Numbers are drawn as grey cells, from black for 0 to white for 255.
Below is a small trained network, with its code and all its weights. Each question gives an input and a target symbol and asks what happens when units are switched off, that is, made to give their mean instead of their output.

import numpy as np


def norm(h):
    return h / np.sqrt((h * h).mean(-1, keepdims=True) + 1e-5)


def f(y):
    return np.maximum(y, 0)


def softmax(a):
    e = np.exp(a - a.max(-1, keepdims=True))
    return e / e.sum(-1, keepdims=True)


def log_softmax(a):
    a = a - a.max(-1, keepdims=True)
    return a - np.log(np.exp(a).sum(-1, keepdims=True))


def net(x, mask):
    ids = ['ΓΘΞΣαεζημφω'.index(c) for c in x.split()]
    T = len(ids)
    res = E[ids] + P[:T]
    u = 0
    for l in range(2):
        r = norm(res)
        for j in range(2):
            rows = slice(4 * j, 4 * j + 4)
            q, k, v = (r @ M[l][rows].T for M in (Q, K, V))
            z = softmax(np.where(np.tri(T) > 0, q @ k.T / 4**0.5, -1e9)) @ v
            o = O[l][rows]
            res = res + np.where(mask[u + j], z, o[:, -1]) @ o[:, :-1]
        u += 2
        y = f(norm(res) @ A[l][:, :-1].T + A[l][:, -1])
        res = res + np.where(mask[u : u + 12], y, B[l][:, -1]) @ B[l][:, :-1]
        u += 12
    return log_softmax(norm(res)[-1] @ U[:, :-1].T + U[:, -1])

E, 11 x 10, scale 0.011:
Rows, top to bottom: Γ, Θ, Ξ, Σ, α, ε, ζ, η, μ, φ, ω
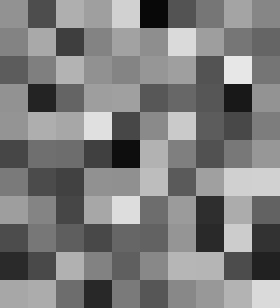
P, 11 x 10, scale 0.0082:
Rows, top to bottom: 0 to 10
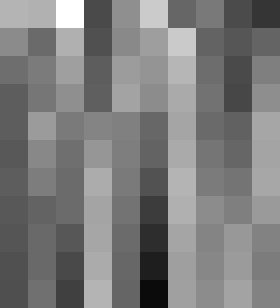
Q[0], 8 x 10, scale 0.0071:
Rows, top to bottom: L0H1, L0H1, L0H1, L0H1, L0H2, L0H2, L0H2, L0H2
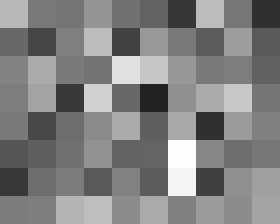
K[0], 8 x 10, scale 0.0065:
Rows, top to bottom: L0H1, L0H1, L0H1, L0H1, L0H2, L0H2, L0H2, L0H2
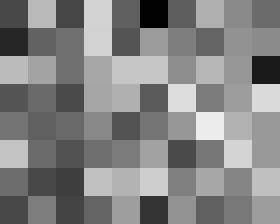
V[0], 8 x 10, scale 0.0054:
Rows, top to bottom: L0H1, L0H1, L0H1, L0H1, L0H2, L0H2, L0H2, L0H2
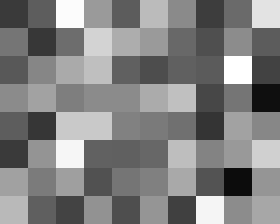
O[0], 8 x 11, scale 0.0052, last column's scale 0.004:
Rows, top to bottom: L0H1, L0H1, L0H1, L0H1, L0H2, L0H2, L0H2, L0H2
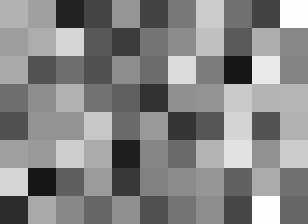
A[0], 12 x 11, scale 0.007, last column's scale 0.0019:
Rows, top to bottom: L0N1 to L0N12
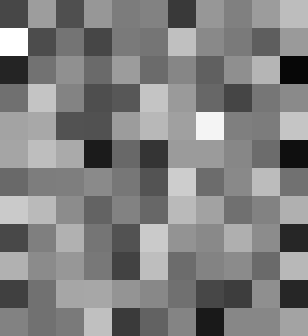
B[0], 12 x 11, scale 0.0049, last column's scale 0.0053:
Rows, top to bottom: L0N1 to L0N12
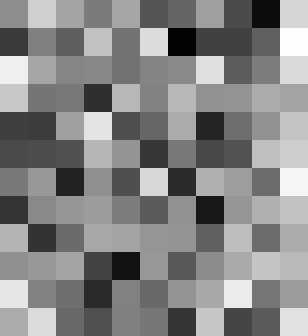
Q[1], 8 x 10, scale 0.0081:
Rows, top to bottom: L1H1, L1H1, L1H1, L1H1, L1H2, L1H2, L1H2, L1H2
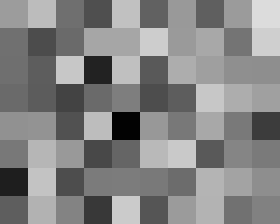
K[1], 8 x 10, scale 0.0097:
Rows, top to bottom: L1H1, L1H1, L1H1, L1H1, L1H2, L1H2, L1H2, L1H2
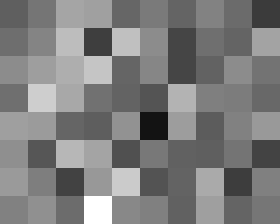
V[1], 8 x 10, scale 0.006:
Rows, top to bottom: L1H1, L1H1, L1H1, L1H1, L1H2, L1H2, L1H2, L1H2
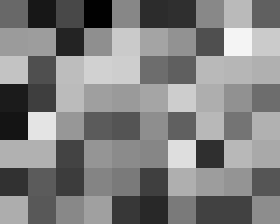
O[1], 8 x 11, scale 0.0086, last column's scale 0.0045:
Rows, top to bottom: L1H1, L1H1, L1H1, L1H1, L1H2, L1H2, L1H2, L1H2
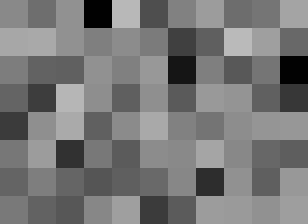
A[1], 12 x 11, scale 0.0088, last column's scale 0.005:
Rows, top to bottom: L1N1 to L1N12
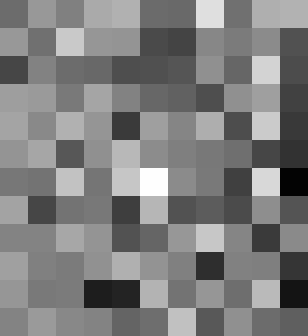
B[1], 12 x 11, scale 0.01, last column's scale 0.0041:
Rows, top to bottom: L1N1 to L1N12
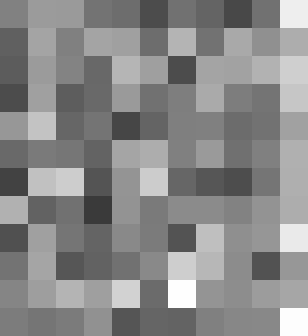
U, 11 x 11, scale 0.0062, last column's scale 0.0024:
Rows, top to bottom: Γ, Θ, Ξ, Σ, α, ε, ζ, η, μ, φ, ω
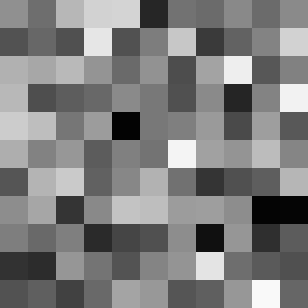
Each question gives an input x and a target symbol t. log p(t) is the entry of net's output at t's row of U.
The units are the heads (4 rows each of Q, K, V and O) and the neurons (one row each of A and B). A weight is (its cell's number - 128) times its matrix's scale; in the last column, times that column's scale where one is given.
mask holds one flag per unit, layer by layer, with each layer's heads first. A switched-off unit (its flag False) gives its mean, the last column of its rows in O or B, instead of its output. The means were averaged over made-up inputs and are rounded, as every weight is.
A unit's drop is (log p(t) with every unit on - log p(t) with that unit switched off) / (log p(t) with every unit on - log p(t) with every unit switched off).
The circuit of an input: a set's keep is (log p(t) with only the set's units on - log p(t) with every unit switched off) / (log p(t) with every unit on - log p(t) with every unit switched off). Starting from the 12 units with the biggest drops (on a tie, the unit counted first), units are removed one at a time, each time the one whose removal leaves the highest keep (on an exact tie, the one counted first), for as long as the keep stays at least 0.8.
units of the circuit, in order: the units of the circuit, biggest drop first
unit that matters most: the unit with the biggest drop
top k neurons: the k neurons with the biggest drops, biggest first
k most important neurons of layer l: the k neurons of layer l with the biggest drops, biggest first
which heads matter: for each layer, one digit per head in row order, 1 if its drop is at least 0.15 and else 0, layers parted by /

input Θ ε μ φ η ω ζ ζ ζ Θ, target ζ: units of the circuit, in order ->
[L0H2; L1H2; L0H1]
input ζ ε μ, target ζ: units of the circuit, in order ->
[L0H2; L1H2]
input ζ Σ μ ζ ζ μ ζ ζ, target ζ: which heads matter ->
11 / 01
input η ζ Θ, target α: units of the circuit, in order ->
[L0H1; L1N5; L1H1]
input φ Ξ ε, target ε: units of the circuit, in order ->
[L1N11]
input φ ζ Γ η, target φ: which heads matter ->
01 / 10
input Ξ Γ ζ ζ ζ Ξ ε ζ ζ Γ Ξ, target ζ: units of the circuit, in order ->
[L0H2; L1H2]
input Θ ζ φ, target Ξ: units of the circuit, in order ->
[L0H1; L1H1]
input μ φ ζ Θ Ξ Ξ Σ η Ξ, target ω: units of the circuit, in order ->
[L0H1; L1N3; L0H2]
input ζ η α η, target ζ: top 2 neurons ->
[L1N7; L0N1]
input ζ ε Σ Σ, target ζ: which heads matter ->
01 / 01
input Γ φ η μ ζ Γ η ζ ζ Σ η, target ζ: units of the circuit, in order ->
[L0H2; L1H2; L0H1]
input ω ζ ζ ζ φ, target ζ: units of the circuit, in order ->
[L1H2; L1N7]
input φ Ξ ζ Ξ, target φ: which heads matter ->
00 / 10
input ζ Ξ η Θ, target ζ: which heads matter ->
01 / 01
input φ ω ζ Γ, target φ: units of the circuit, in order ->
[L1H1; L0N2]
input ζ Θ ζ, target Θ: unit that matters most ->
L0N5
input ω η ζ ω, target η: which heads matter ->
10 / 01
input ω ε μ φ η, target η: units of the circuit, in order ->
[L0H2; L1N6]
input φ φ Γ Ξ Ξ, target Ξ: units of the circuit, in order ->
[L0H2]
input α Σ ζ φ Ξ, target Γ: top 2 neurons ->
[L0N12; L0N2]
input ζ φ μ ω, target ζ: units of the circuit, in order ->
[L1H2; L1N7]
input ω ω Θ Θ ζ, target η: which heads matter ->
11 / 01
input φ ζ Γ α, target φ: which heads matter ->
11 / 10
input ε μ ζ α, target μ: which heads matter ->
11 / 01
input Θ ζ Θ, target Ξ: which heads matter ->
10 / 10
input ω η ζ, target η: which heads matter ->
11 / 00
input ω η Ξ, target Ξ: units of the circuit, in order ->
[L0H2; L1H2]
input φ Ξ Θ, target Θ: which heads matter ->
00 / 00
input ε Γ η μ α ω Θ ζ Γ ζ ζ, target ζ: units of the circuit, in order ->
[L0H2; L0N1; L1H2; L0H1]
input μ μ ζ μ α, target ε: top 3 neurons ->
[L0N4; L0N11; L0N2]
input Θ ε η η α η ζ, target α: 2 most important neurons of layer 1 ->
[L1N1; L1N3]
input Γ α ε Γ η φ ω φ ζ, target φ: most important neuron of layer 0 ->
[L0N2]
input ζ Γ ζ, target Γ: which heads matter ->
10 / 01
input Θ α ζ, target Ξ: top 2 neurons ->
[L0N9; L0N1]
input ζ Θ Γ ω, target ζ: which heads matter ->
11 / 01
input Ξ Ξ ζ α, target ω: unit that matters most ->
L0H1
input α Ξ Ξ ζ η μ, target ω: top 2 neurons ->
[L1N3; L0N6]
